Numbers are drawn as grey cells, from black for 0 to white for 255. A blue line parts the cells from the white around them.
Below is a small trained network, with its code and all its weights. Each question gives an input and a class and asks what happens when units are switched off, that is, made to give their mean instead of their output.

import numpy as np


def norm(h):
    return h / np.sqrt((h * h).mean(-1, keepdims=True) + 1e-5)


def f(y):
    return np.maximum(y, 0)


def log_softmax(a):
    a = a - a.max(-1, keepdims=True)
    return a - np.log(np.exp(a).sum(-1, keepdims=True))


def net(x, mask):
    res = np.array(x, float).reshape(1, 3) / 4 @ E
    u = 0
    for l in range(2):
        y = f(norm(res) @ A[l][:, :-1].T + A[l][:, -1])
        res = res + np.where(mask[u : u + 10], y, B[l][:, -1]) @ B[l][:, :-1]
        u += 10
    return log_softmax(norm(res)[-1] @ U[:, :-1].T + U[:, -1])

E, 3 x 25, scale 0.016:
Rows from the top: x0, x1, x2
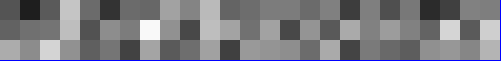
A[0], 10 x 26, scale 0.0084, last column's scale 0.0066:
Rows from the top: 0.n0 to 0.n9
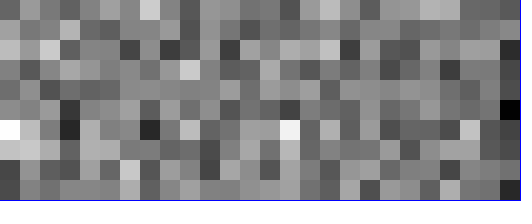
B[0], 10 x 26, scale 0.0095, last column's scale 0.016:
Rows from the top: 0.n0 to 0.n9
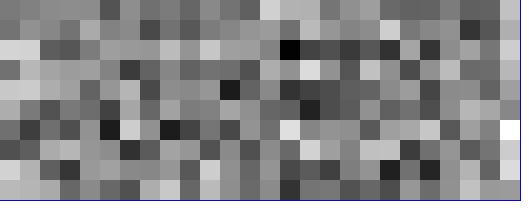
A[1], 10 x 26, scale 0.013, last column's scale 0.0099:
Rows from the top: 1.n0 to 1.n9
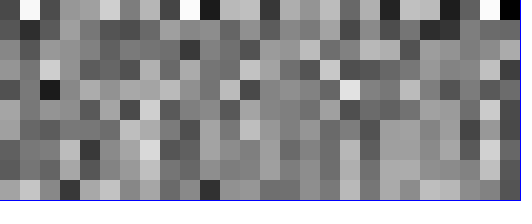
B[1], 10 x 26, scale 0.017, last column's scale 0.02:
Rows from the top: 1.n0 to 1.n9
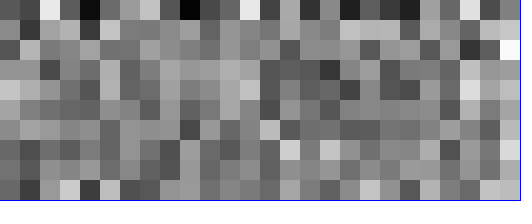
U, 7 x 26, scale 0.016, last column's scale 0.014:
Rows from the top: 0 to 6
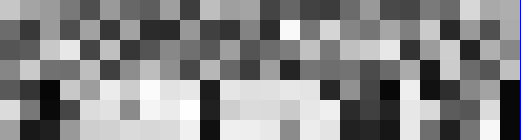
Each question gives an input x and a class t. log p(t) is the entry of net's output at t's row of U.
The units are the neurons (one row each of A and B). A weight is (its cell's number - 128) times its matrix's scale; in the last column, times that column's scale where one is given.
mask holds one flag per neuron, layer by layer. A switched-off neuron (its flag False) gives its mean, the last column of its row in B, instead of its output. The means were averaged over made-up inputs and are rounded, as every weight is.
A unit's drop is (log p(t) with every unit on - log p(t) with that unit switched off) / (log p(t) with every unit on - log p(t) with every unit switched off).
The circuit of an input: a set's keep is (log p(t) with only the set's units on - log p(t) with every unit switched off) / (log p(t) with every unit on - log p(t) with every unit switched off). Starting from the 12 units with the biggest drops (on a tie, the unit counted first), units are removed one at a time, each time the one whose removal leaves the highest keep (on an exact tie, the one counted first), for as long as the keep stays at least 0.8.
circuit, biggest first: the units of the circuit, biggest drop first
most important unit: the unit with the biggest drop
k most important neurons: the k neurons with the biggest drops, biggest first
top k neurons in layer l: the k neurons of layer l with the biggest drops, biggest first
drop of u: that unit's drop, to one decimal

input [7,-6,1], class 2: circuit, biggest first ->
1.n1
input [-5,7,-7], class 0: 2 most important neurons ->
1.n4; 0.n6
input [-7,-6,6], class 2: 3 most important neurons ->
0.n7; 1.n9; 1.n7
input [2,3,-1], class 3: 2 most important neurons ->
0.n1; 1.n6
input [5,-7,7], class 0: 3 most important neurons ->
0.n2; 1.n3; 1.n7
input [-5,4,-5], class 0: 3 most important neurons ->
1.n4; 0.n3; 0.n7
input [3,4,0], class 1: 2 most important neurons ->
1.n7; 0.n8
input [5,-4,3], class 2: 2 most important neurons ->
1.n1; 1.n7
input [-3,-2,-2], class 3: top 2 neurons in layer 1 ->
1.n1; 1.n2
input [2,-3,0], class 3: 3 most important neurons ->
1.n7; 0.n3; 1.n2
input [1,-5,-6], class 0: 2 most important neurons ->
0.n8; 1.n7
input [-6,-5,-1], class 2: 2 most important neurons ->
0.n7; 1.n9
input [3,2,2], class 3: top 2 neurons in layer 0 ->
0.n1; 0.n7
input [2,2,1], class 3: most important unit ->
0.n1
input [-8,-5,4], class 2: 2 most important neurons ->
0.n7; 1.n9
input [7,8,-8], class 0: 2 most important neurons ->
1.n4; 0.n6
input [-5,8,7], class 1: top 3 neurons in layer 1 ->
1.n7; 1.n8; 1.n4
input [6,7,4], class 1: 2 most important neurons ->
1.n7; 0.n7
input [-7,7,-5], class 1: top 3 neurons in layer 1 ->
1.n7; 1.n8; 1.n1
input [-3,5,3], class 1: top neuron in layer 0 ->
0.n8
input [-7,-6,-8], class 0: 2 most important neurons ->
0.n8; 1.n4
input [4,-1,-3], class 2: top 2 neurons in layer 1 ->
1.n1; 1.n6
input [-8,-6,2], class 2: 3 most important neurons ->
0.n7; 1.n9; 1.n7
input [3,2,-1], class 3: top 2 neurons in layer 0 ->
0.n1; 0.n7
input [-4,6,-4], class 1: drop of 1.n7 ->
0.7
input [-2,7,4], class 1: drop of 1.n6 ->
0.0
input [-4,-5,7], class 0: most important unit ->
0.n2
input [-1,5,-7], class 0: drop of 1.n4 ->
0.4
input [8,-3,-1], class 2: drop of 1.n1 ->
0.3
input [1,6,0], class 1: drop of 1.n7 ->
0.6
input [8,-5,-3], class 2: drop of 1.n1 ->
0.6
